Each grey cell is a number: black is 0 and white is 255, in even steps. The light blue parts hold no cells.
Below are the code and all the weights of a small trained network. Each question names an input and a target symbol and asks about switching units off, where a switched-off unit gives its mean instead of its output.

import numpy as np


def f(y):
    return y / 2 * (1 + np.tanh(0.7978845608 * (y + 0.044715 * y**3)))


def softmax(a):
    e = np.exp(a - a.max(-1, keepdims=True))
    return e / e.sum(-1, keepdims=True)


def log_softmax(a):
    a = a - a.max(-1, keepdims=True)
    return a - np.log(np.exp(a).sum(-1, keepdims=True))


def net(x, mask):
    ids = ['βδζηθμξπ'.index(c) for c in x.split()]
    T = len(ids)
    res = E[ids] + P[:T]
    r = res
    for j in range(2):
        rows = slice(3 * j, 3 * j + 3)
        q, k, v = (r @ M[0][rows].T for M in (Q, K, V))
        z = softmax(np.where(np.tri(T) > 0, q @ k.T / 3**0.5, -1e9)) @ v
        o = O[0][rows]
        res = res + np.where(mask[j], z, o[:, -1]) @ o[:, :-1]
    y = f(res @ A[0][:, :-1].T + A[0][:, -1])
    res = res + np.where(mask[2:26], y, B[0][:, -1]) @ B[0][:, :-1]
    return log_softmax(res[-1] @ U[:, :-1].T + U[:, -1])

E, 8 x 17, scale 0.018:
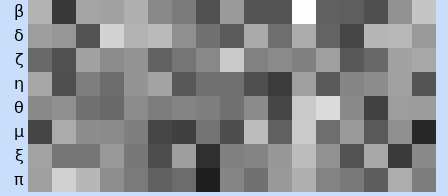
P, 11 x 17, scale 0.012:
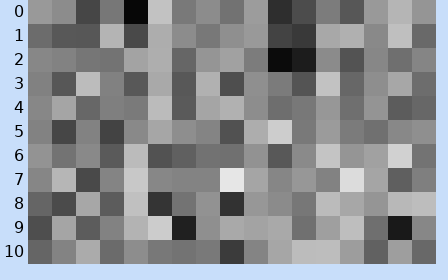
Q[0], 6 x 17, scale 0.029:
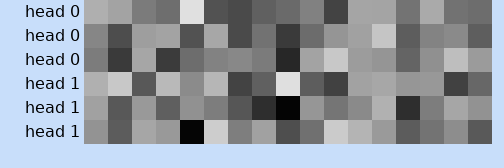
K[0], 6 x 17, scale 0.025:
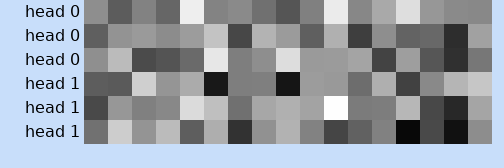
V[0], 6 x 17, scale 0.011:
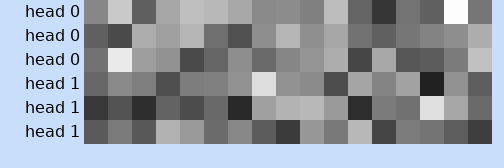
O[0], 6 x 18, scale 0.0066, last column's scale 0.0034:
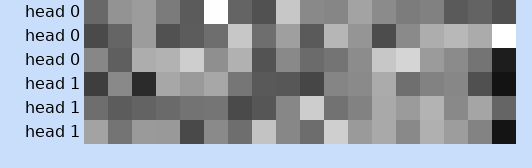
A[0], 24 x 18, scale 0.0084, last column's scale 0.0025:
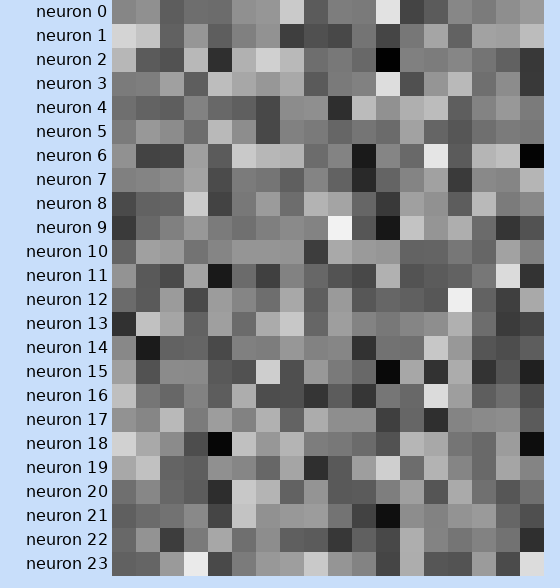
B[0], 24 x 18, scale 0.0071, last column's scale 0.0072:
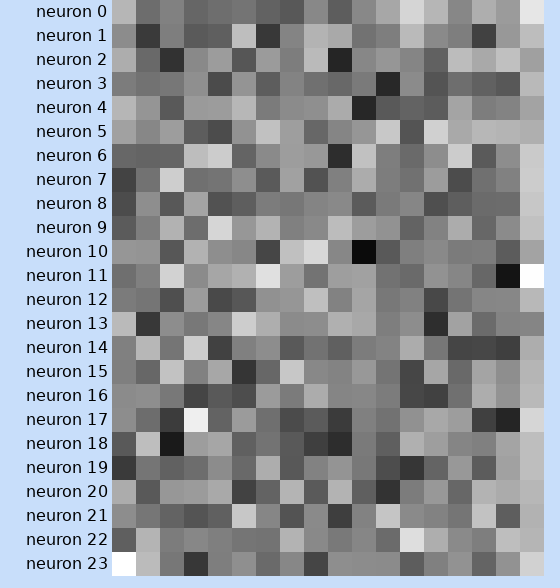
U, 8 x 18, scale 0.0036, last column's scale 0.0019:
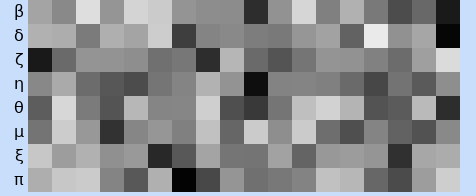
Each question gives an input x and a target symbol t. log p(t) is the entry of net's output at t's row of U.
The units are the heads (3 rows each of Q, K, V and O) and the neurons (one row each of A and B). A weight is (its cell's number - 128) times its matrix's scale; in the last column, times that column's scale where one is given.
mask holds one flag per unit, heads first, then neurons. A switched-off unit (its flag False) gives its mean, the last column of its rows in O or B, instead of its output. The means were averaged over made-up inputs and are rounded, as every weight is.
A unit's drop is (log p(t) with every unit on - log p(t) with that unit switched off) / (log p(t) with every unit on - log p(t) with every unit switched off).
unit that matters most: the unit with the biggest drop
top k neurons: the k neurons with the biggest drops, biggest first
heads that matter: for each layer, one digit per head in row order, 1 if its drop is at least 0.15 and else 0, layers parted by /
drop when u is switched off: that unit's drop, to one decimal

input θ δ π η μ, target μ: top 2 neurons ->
(neuron 11; neuron 13)
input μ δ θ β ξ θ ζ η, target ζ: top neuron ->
(neuron 23)
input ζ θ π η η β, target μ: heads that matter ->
10
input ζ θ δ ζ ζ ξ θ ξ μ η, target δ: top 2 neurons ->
(neuron 4; neuron 7)
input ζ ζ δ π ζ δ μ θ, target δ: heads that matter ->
01
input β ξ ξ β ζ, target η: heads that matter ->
11
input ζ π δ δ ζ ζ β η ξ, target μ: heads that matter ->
10
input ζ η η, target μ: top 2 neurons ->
(neuron 11; neuron 9)
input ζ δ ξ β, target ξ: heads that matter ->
11
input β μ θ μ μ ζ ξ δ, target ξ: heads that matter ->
11
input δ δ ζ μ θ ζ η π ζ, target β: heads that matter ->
11
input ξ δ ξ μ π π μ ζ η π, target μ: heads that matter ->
10
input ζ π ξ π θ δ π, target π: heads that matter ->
10
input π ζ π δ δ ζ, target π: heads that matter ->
10
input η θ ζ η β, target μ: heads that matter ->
11
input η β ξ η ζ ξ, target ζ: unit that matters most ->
head 1
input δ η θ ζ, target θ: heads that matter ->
11
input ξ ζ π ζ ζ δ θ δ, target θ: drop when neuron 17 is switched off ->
0.1
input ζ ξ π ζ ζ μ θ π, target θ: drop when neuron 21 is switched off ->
0.0
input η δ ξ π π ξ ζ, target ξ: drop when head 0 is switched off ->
0.4
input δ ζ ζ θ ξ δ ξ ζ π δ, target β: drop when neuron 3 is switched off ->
-0.2
